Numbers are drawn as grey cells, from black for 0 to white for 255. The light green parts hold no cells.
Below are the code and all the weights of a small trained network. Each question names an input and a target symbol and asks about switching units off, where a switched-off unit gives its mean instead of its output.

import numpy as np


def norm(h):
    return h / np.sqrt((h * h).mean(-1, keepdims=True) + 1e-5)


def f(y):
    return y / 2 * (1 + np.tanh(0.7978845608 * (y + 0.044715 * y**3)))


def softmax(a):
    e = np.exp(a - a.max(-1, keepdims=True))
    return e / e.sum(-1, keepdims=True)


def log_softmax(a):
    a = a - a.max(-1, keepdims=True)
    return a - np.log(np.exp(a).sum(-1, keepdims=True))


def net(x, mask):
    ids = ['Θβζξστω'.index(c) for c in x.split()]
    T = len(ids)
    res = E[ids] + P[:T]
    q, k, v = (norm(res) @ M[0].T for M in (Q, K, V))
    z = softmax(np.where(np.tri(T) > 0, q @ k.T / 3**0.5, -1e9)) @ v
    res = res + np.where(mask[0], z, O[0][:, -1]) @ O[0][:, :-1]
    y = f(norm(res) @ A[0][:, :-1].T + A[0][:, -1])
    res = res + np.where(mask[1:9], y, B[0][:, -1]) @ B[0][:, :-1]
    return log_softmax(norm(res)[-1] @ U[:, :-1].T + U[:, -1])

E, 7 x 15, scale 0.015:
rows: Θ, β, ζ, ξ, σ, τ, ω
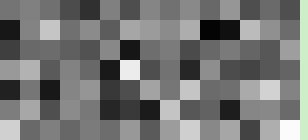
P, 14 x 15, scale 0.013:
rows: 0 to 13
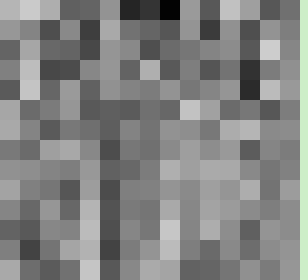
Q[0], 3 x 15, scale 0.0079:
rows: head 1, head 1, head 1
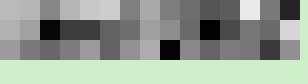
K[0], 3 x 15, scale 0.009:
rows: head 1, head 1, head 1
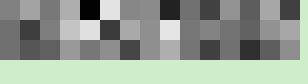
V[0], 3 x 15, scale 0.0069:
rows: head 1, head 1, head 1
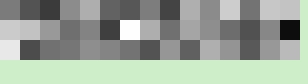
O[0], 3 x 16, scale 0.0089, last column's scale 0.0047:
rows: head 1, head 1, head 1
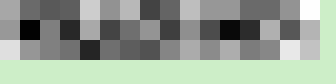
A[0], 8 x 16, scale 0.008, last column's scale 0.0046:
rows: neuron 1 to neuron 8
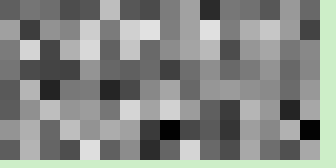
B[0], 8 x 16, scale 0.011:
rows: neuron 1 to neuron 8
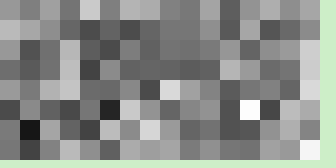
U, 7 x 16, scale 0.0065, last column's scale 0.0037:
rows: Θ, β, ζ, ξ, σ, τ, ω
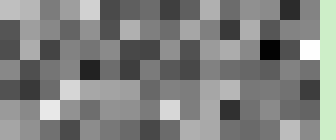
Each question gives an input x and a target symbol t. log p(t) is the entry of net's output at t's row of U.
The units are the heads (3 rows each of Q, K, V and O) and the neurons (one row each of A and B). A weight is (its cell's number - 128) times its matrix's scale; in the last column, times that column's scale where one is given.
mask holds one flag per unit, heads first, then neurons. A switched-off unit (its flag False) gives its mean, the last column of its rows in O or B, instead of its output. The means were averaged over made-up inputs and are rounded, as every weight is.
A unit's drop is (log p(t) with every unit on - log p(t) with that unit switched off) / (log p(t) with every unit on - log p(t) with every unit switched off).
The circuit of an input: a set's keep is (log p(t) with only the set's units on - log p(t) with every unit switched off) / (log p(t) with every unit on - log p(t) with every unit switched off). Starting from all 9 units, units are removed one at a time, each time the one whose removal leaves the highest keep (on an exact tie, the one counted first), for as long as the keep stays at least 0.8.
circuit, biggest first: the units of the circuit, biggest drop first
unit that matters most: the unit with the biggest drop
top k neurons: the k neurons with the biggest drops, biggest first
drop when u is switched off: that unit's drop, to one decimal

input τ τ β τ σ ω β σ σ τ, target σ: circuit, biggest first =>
(head 1; neuron 8)
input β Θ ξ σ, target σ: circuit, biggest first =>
(head 1; neuron 8)
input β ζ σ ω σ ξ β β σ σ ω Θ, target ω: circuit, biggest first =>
(head 1; neuron 4)
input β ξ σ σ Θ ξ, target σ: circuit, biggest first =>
(head 1; neuron 8; neuron 4)
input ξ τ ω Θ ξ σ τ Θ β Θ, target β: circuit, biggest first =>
(head 1; neuron 6)
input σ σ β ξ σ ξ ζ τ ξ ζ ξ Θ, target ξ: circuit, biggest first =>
(head 1; neuron 4)
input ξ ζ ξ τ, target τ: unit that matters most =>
neuron 5
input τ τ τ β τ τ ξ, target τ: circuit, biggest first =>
(head 1; neuron 5)
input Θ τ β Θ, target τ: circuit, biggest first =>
(head 1; neuron 1; neuron 5)
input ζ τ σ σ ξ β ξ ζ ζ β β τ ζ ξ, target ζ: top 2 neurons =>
(neuron 8; neuron 1)
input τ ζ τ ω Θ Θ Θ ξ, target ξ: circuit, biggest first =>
(head 1; neuron 4; neuron 1)
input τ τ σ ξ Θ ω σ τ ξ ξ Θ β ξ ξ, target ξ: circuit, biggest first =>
(neuron 4; head 1)
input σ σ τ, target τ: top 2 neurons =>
(neuron 5; neuron 4)
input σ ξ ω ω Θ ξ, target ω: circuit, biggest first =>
(head 1)
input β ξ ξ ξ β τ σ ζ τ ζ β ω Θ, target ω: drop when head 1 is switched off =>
1.2
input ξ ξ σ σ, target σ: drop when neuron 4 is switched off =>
0.0
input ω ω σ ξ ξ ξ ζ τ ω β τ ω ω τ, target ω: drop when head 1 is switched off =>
1.4
